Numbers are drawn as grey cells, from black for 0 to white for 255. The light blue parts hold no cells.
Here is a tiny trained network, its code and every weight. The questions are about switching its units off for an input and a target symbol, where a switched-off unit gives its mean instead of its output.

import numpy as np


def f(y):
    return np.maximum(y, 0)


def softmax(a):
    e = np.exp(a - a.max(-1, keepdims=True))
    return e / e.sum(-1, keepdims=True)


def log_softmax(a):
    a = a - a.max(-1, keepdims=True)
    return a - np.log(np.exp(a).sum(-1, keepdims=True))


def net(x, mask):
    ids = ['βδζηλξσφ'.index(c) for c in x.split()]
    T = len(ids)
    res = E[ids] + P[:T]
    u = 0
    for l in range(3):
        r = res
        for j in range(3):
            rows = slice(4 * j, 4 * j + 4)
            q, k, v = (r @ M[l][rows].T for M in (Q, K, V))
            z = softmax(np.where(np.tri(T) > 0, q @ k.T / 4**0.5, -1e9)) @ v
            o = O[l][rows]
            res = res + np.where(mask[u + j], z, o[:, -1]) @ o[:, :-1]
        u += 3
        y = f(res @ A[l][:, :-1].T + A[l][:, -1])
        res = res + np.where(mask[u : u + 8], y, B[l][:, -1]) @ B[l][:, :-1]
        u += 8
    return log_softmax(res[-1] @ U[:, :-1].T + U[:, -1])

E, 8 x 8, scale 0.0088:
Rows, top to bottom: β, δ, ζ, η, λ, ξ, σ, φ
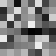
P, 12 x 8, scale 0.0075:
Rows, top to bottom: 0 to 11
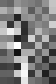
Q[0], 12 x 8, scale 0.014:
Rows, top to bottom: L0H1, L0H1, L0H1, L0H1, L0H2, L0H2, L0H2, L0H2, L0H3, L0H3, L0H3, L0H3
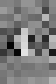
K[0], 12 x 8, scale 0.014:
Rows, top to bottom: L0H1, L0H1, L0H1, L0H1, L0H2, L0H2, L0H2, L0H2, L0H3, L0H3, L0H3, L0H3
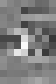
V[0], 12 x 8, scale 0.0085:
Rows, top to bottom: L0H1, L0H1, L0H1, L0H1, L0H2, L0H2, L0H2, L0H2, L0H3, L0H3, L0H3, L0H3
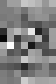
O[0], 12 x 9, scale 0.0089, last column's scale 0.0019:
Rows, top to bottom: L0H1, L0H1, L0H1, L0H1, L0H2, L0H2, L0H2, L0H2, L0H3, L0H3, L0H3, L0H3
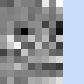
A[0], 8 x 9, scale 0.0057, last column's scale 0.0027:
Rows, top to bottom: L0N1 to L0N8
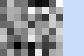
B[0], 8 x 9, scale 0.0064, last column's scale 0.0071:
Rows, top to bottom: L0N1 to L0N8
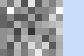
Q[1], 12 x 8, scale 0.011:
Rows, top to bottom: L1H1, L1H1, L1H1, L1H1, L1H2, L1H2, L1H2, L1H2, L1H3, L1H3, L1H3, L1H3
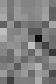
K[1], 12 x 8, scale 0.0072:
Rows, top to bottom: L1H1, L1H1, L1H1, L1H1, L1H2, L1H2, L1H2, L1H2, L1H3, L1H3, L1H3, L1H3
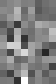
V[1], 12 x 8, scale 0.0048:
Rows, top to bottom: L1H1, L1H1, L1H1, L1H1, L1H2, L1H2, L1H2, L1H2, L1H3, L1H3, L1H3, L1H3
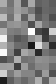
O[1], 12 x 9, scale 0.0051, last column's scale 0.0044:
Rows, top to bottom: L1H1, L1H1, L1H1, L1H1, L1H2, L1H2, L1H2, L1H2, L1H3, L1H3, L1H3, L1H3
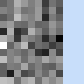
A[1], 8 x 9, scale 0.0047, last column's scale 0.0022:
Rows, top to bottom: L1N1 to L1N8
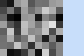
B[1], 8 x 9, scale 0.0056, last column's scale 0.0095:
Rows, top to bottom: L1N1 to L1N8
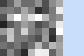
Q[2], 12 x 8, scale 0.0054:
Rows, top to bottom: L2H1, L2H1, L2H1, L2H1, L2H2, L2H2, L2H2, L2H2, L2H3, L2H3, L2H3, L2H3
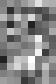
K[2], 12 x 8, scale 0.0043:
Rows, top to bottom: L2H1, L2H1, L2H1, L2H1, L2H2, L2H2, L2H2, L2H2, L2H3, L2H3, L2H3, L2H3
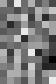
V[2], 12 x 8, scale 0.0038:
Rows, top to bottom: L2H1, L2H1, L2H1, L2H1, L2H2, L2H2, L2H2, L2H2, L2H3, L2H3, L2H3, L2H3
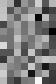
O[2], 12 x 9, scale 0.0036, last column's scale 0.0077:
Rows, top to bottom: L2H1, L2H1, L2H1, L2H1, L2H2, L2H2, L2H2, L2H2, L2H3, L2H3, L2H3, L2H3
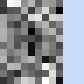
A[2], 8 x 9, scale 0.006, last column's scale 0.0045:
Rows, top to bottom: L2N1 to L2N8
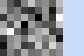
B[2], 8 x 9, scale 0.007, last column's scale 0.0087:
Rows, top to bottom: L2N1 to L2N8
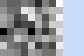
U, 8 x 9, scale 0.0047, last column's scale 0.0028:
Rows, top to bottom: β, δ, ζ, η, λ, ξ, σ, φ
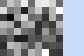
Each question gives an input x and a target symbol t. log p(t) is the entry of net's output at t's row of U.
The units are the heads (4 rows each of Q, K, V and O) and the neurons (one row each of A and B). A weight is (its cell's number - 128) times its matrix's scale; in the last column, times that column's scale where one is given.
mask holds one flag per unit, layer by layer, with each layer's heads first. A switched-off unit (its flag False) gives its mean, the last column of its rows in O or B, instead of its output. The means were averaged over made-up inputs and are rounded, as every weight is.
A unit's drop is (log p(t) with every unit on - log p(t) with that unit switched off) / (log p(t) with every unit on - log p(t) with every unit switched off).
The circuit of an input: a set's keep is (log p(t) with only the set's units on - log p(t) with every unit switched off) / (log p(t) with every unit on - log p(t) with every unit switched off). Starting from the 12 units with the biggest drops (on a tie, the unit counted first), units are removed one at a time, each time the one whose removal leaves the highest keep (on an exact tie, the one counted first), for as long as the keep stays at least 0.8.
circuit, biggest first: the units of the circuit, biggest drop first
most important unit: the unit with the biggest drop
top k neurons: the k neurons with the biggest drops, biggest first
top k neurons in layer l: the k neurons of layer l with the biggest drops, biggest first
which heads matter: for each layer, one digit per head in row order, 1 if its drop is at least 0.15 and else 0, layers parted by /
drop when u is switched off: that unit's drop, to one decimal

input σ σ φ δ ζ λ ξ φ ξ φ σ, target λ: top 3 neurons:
(L2N7, L0N2, L0N1)
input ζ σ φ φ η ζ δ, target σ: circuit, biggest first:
(L0H2, L2N5, L0N2)
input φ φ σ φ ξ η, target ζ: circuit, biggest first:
(L0H2)
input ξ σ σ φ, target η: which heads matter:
010 / 000 / 001
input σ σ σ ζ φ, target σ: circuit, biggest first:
(L2N5, L0H2, L0N2)
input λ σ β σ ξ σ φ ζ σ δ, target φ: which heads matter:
101 / 001 / 001
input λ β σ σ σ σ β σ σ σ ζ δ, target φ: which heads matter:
101 / 101 / 101
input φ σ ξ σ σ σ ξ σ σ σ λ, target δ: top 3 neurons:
(L2N4, L0N1, L2N3)
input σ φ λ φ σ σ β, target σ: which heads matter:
100 / 010 / 001
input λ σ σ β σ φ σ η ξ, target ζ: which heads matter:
001 / 101 / 010
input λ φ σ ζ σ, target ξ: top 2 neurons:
(L2N7, L0N6)
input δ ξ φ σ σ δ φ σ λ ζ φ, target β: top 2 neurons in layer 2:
(L2N2, L2N1)
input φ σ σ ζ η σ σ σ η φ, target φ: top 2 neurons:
(L1N8, L1N3)
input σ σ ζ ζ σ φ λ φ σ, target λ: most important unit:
L2N7
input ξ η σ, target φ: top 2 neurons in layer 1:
(L1N8, L1N3)
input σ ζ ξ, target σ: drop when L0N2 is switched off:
0.1
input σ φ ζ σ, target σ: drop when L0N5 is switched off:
0.0
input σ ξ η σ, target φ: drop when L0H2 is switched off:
1.1
